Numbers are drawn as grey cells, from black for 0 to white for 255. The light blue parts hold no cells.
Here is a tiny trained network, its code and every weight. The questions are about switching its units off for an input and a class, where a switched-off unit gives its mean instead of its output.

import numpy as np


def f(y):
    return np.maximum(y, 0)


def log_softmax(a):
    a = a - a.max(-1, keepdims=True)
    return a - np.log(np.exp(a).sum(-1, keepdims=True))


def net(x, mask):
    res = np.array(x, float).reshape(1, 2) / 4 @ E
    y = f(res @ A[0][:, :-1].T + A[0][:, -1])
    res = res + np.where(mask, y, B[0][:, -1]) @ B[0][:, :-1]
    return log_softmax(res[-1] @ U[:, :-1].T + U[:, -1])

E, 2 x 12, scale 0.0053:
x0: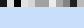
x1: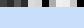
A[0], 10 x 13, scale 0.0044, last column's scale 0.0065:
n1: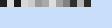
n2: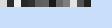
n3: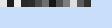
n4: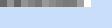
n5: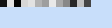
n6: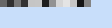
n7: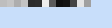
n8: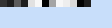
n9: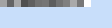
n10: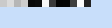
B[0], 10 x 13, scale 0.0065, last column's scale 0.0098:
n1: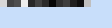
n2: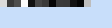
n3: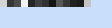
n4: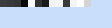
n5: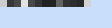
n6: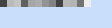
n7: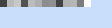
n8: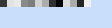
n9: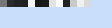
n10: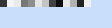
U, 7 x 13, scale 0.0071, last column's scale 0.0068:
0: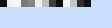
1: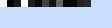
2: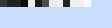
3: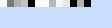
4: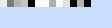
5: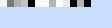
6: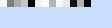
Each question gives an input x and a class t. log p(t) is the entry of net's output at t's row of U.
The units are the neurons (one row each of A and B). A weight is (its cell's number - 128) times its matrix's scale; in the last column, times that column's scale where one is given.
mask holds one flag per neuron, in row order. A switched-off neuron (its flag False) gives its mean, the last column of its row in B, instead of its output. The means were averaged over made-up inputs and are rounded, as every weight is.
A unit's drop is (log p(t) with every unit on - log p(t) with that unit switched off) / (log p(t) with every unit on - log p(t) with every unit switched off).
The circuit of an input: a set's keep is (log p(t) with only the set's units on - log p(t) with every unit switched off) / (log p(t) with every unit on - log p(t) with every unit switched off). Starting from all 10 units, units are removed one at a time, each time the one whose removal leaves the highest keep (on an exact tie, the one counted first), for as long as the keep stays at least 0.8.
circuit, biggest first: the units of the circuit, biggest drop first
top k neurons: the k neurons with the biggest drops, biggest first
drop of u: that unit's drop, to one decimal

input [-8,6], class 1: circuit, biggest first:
(n2)
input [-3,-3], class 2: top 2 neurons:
(n8; n9)
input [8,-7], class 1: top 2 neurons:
(n5; n1)
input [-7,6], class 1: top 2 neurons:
(n2; n3)
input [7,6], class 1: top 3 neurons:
(n5; n1; n10)
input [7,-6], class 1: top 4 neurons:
(n5; n1; n8; n6)
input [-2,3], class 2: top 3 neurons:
(n10; n7; n9)
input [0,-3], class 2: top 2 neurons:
(n8; n6)
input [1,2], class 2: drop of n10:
0.1
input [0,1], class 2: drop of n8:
0.0
